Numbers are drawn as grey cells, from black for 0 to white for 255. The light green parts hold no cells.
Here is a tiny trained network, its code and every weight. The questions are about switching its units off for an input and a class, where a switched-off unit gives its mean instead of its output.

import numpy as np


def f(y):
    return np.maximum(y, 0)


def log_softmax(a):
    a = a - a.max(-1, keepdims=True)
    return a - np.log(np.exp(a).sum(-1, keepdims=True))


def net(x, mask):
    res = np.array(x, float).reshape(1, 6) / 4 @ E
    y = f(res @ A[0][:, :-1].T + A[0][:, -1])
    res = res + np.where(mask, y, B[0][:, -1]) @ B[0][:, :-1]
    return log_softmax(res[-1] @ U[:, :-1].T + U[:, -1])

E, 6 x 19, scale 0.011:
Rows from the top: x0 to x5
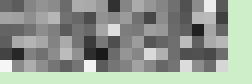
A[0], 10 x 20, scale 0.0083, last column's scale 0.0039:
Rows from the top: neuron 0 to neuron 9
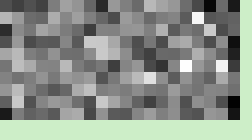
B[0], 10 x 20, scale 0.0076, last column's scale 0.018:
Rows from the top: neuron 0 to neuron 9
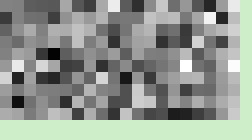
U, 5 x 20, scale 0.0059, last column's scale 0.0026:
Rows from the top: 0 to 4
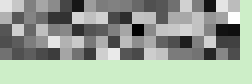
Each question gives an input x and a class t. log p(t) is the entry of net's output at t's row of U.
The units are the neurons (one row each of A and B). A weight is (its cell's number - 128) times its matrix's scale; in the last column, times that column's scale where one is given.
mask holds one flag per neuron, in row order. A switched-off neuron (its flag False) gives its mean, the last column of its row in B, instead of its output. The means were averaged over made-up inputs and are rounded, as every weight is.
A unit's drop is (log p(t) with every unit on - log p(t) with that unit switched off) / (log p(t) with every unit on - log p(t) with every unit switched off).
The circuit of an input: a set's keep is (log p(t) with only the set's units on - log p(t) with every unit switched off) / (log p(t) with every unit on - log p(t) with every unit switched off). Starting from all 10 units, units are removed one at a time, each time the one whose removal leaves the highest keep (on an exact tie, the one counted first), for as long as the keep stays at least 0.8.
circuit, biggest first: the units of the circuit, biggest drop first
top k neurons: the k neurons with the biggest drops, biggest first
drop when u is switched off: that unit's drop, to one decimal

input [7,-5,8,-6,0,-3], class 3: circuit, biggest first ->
(neuron 9)
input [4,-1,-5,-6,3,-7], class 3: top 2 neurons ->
(neuron 9; neuron 4)
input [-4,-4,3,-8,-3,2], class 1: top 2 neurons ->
(neuron 3; neuron 5)
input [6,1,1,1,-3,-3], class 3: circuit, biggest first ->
(neuron 6; neuron 5)
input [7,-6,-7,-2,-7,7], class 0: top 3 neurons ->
(neuron 5; neuron 8; neuron 2)
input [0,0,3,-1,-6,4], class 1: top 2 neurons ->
(neuron 9; neuron 0)
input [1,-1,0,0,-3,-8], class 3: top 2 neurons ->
(neuron 9; neuron 6)
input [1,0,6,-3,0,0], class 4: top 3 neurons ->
(neuron 5; neuron 9; neuron 3)
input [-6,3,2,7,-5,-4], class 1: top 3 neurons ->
(neuron 8; neuron 9; neuron 0)
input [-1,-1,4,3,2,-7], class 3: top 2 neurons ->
(neuron 2; neuron 9)
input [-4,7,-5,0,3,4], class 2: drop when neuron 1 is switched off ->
0.3
